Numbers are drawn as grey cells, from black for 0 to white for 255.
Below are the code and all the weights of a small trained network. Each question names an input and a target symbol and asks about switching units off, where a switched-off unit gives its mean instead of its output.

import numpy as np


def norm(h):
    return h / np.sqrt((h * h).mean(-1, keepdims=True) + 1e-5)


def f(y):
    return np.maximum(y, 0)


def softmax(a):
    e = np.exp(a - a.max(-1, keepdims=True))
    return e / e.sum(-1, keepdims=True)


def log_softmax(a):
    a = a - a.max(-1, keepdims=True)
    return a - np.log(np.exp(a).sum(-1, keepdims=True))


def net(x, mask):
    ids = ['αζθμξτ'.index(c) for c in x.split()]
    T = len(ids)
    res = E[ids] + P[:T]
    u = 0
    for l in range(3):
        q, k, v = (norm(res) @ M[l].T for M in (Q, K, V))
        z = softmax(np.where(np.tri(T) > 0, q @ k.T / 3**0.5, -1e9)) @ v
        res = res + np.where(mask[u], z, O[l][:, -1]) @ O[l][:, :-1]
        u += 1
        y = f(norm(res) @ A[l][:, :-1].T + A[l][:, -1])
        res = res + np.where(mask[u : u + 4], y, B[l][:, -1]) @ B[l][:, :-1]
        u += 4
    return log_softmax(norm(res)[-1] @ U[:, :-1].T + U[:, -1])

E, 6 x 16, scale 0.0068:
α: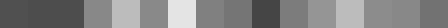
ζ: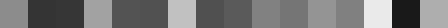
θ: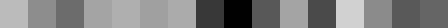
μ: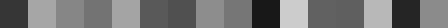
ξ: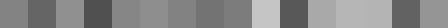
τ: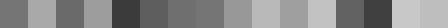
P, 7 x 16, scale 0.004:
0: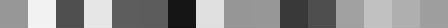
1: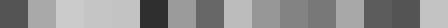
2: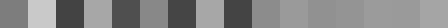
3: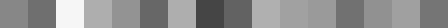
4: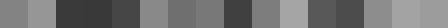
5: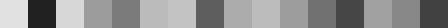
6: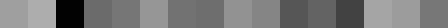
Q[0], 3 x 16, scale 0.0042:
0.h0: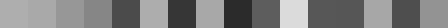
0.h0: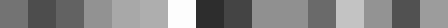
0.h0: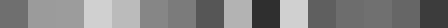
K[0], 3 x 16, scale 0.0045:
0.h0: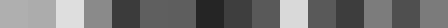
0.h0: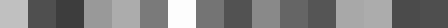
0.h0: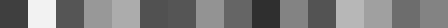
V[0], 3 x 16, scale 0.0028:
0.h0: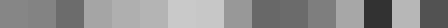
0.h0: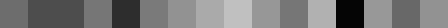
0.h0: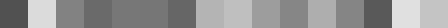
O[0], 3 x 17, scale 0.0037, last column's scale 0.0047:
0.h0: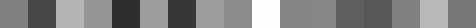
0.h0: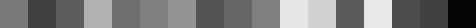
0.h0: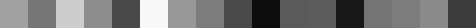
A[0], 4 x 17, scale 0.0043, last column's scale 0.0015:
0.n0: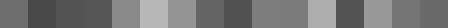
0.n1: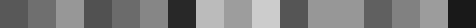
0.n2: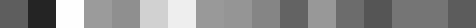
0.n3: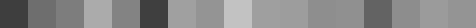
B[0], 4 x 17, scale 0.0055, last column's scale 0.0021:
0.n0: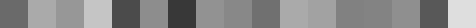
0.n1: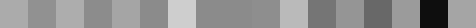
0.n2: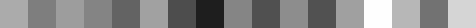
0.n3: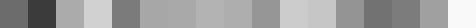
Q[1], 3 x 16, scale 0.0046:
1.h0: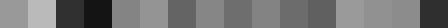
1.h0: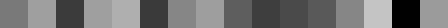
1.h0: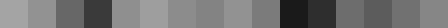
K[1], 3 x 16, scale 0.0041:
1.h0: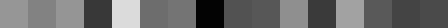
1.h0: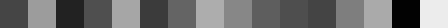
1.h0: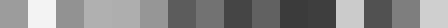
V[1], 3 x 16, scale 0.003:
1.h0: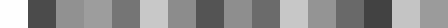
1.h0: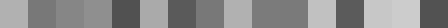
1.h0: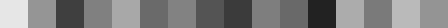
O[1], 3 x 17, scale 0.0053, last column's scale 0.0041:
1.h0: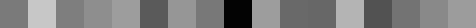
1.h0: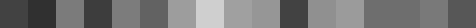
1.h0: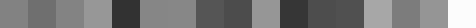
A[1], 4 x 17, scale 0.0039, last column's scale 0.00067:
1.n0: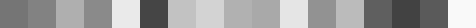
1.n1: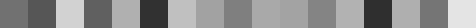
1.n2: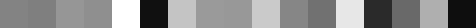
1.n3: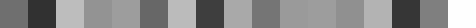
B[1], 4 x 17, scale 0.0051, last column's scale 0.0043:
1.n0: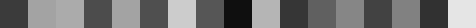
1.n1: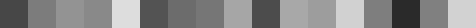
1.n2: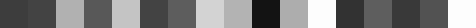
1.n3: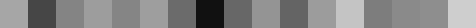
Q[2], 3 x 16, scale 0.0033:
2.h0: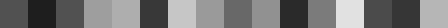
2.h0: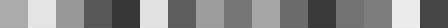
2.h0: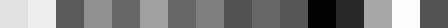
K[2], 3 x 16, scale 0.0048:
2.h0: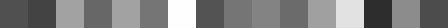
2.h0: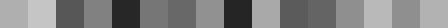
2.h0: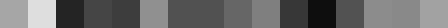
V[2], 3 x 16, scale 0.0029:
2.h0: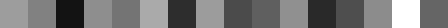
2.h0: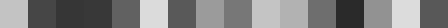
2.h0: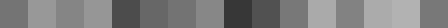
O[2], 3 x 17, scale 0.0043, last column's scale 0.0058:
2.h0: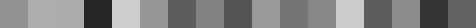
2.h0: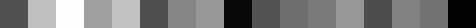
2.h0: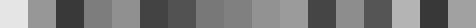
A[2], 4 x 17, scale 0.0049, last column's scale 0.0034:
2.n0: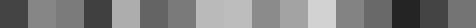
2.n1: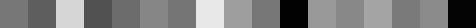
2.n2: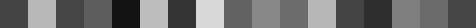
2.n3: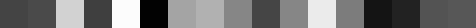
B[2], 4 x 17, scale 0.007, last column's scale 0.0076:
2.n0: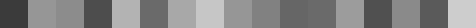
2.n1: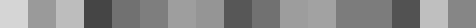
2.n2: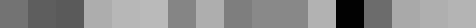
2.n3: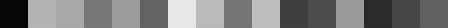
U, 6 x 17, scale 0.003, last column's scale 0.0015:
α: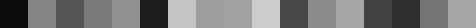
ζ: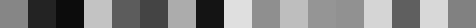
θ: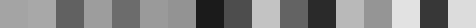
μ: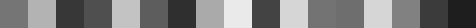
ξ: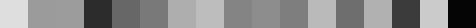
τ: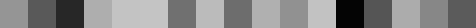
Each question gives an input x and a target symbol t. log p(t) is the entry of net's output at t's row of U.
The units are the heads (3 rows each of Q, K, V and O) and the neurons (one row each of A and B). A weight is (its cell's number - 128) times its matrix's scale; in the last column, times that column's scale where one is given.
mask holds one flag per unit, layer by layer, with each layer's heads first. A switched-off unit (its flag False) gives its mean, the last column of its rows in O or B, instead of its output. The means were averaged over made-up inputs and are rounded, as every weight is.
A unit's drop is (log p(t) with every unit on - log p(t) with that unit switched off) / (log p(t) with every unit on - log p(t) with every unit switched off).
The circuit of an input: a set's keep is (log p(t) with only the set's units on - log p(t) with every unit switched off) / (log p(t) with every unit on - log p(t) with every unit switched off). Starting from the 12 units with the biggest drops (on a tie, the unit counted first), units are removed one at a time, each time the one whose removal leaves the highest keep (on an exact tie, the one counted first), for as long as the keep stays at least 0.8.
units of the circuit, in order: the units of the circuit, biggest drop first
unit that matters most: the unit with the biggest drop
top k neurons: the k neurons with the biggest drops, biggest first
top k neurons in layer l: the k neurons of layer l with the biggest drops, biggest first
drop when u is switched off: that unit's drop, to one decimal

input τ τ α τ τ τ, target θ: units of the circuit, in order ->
(0.n2; 0.h0; 1.n2)
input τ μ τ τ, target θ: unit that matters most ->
0.n2
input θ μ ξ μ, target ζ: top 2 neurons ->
(1.n2; 1.n3)
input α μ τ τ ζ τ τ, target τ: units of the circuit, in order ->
(2.n2; 2.n3)
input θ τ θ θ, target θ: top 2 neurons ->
(0.n3; 2.n3)
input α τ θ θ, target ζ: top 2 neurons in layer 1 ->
(1.n2; 1.n0)
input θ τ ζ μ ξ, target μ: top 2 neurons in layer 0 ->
(0.n0; 0.n3)
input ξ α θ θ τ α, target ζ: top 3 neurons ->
(0.n2; 0.n3; 2.n3)
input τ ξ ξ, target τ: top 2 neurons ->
(0.n2; 1.n1)
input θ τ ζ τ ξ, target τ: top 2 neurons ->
(0.n0; 2.n2)
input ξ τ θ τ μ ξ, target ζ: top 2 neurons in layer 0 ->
(0.n2; 0.n3)
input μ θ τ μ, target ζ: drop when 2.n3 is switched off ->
0.2
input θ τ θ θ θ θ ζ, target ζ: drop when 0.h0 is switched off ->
0.2
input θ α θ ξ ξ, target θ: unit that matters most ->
1.n2
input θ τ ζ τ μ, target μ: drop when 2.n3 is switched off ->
0.4
